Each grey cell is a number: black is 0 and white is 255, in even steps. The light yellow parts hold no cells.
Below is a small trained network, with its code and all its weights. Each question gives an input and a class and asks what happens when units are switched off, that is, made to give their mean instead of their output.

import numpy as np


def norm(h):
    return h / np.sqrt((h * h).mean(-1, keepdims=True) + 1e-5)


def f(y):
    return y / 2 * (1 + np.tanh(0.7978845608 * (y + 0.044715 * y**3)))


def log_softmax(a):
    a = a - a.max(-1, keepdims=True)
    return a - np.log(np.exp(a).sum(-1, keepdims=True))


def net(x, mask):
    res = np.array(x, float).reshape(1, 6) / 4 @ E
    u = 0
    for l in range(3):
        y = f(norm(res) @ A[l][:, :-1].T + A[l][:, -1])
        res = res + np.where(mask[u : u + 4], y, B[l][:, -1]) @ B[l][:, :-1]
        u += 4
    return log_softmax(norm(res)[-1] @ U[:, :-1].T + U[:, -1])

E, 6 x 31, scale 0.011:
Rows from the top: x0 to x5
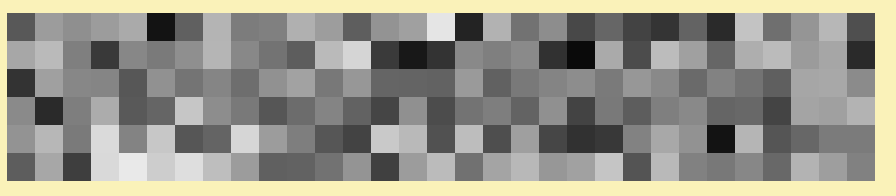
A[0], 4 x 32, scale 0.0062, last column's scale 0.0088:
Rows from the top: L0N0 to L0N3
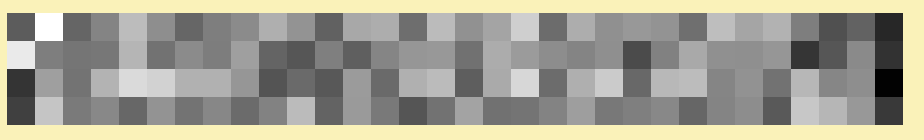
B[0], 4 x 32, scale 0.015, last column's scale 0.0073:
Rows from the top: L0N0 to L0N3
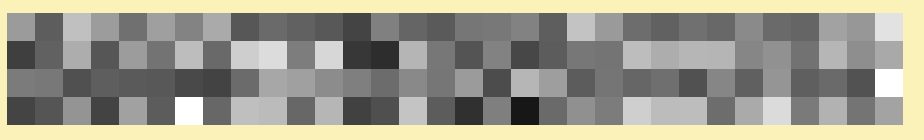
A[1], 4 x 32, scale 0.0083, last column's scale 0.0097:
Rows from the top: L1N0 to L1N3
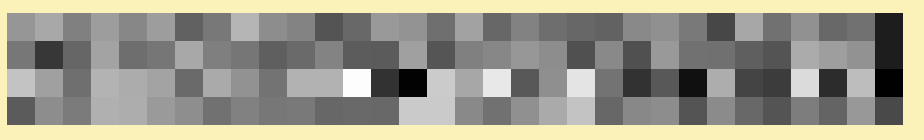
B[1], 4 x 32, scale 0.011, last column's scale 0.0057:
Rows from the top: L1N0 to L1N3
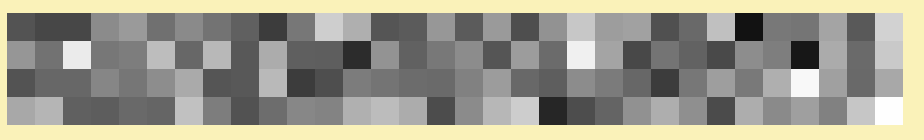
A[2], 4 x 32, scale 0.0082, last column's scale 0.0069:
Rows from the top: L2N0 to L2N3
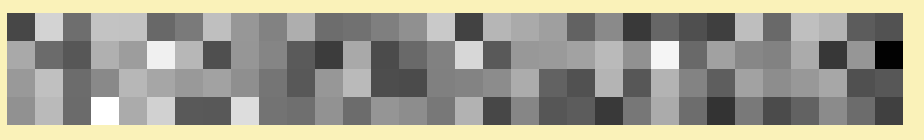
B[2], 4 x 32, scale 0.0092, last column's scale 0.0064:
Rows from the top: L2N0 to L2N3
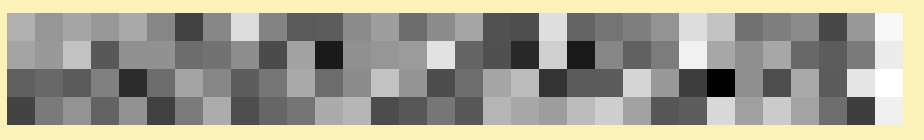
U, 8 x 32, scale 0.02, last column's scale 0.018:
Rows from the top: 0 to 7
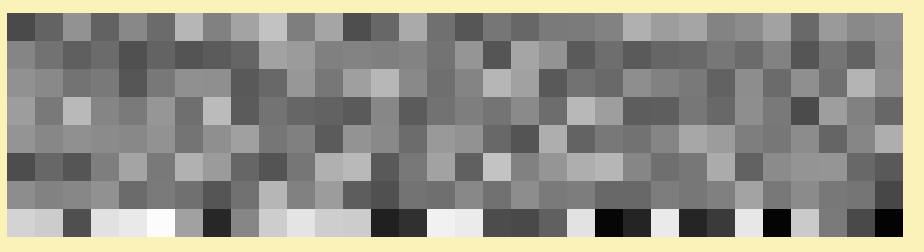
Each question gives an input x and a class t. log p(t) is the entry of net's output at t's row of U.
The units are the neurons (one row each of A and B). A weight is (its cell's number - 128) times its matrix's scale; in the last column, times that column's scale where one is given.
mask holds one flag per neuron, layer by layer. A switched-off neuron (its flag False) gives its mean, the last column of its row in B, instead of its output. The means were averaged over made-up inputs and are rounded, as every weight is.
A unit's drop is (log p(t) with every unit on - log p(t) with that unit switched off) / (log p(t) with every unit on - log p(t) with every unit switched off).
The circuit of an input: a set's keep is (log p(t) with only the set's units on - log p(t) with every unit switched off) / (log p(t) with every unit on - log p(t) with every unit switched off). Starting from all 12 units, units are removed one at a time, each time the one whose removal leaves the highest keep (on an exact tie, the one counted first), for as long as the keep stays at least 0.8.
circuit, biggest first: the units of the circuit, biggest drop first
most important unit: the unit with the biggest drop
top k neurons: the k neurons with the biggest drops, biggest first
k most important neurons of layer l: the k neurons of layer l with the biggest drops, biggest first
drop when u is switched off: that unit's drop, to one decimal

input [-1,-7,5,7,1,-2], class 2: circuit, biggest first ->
(L1N3)
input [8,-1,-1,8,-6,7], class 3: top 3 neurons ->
(L1N1 L2N1 L1N2)
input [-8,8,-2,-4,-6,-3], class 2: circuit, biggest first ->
(L2N2 L0N2)
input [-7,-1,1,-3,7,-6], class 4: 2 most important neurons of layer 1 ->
(L1N3 L1N1)
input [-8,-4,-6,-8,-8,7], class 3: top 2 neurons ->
(L0N0 L2N0)
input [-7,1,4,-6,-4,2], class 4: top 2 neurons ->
(L2N1 L1N1)
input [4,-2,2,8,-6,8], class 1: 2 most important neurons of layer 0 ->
(L0N2 L0N0)
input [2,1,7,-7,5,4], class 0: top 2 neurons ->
(L0N3 L1N1)
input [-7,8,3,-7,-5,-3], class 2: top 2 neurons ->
(L2N2 L0N2)
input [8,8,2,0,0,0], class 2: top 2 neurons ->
(L2N2 L2N1)
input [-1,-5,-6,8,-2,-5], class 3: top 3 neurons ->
(L1N1 L0N2 L0N3)
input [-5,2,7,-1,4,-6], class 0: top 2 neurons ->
(L0N3 L0N2)
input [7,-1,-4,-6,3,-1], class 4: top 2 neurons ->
(L2N0 L1N1)
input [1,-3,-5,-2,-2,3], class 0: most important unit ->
L0N1
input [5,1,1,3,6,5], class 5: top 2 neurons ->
(L2N3 L1N0)
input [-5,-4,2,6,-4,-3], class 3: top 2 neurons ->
(L1N1 L0N2)
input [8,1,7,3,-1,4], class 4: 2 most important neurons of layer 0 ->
(L0N1 L0N0)
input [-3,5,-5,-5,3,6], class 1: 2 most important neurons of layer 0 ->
(L0N2 L0N3)
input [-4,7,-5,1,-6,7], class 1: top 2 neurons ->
(L0N2 L1N3)
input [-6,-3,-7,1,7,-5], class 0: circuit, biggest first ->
(L0N1)
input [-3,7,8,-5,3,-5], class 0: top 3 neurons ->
(L0N3 L1N3 L0N2)
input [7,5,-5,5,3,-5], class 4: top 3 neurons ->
(L2N0 L0N2 L1N3)
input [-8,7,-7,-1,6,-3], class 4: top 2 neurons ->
(L2N1 L1N3)
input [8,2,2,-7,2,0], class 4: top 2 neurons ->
(L2N0 L1N1)
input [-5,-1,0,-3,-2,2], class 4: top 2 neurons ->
(L2N1 L1N1)
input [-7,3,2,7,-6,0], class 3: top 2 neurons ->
(L1N1 L2N0)
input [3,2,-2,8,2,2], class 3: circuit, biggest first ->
(L1N1)
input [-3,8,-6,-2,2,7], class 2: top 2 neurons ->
(L2N2 L0N3)
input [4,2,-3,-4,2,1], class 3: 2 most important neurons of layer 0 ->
(L0N0 L0N3)
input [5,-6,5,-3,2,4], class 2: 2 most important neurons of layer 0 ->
(L0N1 L0N0)
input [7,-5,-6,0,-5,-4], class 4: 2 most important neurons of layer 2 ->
(L2N0 L2N2)
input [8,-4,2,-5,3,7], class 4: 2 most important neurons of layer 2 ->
(L2N0 L2N2)
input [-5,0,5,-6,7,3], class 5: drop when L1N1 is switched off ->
0.2
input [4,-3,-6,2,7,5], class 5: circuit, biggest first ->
(L2N3)
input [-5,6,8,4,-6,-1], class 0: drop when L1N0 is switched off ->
0.1
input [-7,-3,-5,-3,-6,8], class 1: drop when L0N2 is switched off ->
0.6
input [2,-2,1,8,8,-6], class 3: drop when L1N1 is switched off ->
1.0
